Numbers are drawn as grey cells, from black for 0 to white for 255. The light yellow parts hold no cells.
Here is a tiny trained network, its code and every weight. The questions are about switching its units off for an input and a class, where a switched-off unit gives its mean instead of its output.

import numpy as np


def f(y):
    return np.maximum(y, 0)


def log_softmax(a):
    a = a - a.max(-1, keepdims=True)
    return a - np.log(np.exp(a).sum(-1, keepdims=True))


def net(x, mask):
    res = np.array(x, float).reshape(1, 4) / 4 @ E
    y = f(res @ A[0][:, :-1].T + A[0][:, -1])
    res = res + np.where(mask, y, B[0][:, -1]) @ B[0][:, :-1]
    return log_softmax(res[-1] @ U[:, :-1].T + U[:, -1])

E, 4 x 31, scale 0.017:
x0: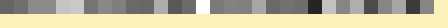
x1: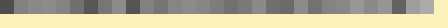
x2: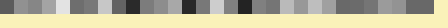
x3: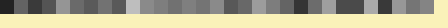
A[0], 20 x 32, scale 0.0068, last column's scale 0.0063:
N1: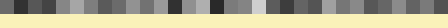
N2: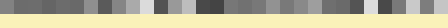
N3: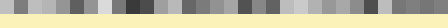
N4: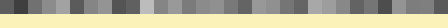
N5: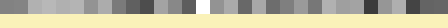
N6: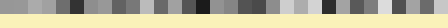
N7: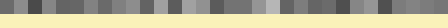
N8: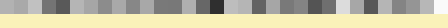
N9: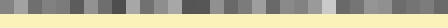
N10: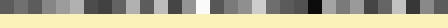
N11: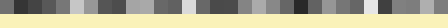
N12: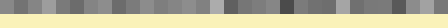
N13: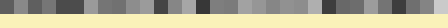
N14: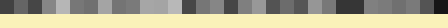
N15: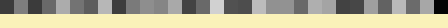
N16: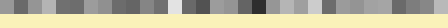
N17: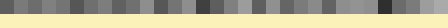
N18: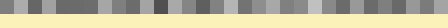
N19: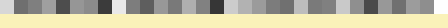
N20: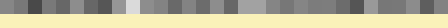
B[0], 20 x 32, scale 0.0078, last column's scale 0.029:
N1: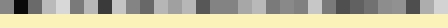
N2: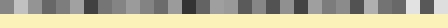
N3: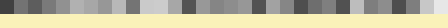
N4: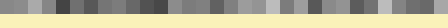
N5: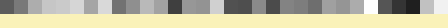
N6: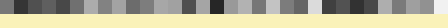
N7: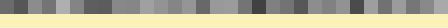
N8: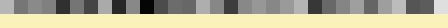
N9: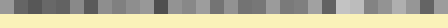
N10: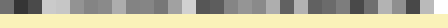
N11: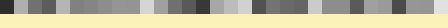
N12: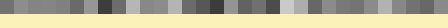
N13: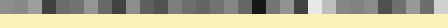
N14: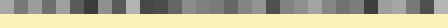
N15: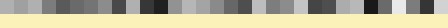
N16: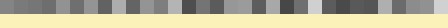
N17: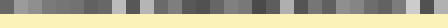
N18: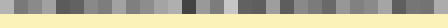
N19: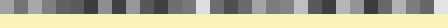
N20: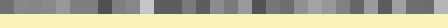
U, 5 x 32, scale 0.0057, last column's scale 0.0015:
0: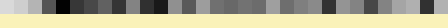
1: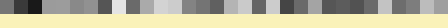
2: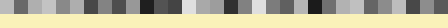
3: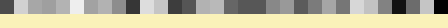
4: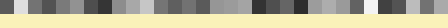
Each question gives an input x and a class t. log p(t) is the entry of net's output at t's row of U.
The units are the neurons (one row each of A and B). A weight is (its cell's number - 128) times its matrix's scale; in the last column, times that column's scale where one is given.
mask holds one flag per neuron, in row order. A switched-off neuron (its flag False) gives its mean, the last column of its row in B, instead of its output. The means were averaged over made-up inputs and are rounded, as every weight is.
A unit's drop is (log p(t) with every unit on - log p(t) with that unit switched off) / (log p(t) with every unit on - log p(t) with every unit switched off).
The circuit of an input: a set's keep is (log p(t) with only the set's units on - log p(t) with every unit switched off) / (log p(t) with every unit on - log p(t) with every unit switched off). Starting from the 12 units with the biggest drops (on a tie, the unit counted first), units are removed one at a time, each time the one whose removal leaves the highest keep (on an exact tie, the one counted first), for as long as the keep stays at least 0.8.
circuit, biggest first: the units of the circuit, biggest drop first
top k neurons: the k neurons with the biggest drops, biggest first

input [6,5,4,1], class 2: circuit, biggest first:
[N11]
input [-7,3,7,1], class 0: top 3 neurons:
[N15, N10, N1]
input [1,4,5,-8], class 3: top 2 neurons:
[N5, N10]
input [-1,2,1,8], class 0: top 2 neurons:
[N15, N5]
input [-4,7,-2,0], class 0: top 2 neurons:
[N5, N3]
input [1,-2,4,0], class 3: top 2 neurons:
[N8, N19]
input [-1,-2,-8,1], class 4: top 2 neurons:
[N11, N15]
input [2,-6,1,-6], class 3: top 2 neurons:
[N3, N15]
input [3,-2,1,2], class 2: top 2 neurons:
[N6, N3]
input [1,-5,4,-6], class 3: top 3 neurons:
[N5, N10, N1]
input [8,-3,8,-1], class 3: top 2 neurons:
[N5, N3]
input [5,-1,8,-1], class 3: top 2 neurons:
[N3, N5]
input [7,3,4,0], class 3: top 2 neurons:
[N5, N8]
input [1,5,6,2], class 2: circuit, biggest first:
[N15]
